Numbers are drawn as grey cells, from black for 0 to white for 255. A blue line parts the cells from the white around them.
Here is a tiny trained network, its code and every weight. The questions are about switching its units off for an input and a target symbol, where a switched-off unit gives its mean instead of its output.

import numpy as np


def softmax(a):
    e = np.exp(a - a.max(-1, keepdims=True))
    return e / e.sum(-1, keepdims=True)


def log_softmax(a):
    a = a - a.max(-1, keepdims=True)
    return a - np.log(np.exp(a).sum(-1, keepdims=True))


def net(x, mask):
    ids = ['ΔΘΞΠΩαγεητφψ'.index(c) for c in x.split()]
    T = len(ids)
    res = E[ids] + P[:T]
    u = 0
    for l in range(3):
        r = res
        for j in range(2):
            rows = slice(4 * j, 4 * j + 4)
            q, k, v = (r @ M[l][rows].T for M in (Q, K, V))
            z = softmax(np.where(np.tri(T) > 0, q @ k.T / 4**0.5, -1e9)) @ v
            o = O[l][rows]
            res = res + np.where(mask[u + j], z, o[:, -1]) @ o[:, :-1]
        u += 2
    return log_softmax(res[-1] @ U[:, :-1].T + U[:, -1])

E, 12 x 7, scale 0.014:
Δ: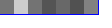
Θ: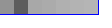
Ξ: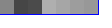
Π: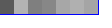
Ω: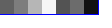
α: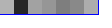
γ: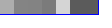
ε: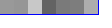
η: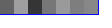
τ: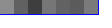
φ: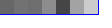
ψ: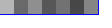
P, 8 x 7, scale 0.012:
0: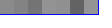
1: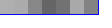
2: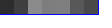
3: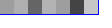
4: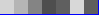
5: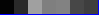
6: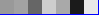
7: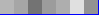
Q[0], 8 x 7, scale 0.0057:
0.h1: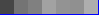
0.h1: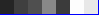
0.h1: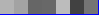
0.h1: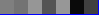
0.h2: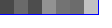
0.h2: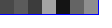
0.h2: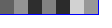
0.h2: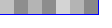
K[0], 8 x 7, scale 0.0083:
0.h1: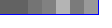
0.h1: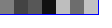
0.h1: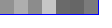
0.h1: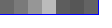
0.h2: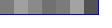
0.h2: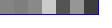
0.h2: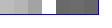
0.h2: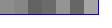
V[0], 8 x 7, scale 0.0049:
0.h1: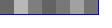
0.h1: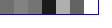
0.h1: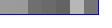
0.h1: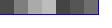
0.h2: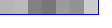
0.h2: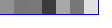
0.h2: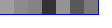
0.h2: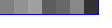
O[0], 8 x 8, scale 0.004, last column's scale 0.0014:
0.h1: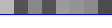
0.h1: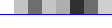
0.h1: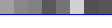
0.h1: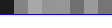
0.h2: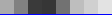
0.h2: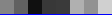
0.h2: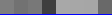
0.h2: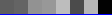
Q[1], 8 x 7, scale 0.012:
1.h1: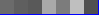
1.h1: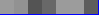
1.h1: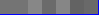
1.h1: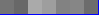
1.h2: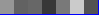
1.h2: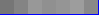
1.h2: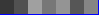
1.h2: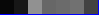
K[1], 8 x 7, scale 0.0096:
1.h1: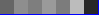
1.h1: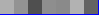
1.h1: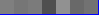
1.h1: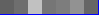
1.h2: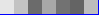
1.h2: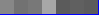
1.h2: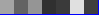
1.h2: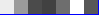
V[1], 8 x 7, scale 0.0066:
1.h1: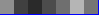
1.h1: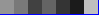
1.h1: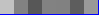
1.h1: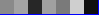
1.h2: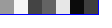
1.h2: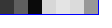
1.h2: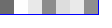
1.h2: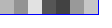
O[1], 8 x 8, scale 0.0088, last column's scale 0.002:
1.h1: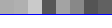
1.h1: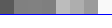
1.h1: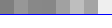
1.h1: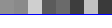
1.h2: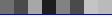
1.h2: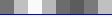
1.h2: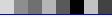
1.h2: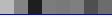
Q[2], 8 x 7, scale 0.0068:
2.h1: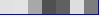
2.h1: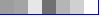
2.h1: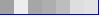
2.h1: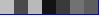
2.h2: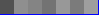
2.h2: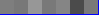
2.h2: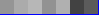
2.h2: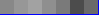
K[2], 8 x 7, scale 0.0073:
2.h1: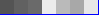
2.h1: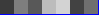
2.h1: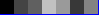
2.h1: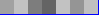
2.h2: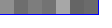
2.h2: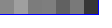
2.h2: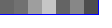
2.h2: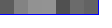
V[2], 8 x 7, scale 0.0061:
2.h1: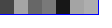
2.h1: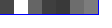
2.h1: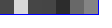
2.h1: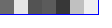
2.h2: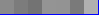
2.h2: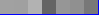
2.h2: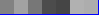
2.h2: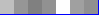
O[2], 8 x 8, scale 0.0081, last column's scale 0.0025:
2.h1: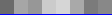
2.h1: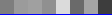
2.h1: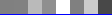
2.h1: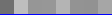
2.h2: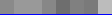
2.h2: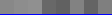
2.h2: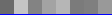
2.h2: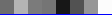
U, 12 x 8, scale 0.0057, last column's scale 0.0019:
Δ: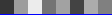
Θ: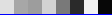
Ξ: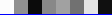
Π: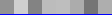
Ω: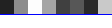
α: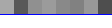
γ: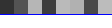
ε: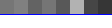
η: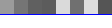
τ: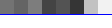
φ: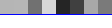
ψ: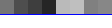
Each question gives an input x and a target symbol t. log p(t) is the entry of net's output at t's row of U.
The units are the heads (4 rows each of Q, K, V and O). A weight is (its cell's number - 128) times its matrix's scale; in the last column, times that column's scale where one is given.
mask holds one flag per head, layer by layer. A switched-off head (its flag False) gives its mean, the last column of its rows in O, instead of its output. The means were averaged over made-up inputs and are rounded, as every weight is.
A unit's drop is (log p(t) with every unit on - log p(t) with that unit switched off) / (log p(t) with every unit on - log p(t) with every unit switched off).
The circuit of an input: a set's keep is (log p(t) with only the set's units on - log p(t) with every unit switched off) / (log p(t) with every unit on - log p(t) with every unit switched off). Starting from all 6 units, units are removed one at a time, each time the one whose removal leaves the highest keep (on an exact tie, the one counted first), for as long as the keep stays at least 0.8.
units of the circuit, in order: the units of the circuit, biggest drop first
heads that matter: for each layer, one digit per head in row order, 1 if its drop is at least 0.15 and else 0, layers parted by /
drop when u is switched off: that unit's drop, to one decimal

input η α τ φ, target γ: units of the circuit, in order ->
1.h2
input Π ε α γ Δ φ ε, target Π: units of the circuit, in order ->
1.h2; 1.h1
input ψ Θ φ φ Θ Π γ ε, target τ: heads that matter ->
00 / 01 / 10
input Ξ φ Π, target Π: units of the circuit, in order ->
1.h2; 2.h1
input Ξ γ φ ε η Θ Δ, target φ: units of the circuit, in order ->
2.h1; 1.h2
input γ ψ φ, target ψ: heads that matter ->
00 / 01 / 00
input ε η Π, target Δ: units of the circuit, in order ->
1.h2; 2.h1
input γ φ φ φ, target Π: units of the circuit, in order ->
1.h2; 2.h1
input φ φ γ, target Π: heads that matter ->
00 / 01 / 10
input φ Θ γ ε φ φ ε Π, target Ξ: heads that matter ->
00 / 01 / 00
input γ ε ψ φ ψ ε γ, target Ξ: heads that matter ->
00 / 01 / 00
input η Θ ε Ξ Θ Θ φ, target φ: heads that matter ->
00 / 01 / 10
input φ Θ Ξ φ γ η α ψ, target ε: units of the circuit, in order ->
2.h1; 1.h2; 1.h1
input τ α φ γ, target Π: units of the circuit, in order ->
1.h2
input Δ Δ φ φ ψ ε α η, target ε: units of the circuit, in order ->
2.h1; 1.h1; 1.h2
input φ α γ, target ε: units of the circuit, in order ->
1.h2; 2.h1
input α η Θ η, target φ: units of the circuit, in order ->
2.h1; 1.h2
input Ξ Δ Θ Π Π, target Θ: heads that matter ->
00 / 11 / 00
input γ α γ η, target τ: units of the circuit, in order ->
2.h1; 1.h2
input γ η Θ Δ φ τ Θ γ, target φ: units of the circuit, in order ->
2.h1; 1.h2; 1.h1
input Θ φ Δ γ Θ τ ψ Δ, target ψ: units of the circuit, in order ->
1.h2
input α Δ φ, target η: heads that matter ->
00 / 01 / 10
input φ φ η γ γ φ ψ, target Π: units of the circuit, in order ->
1.h2; 1.h1
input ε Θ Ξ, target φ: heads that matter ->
00 / 01 / 00
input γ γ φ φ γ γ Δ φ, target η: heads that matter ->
00 / 11 / 10
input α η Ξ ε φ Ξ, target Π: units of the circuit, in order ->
2.h1; 1.h2
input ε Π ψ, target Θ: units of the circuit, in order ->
1.h2
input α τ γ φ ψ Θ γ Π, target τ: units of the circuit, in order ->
1.h2; 2.h1
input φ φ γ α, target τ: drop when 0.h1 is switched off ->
0.0
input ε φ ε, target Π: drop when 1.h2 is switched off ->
0.5
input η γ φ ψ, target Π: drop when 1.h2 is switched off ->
0.6
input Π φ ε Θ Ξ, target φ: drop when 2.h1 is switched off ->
0.3
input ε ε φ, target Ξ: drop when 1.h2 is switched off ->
1.0
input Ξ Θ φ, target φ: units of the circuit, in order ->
1.h2
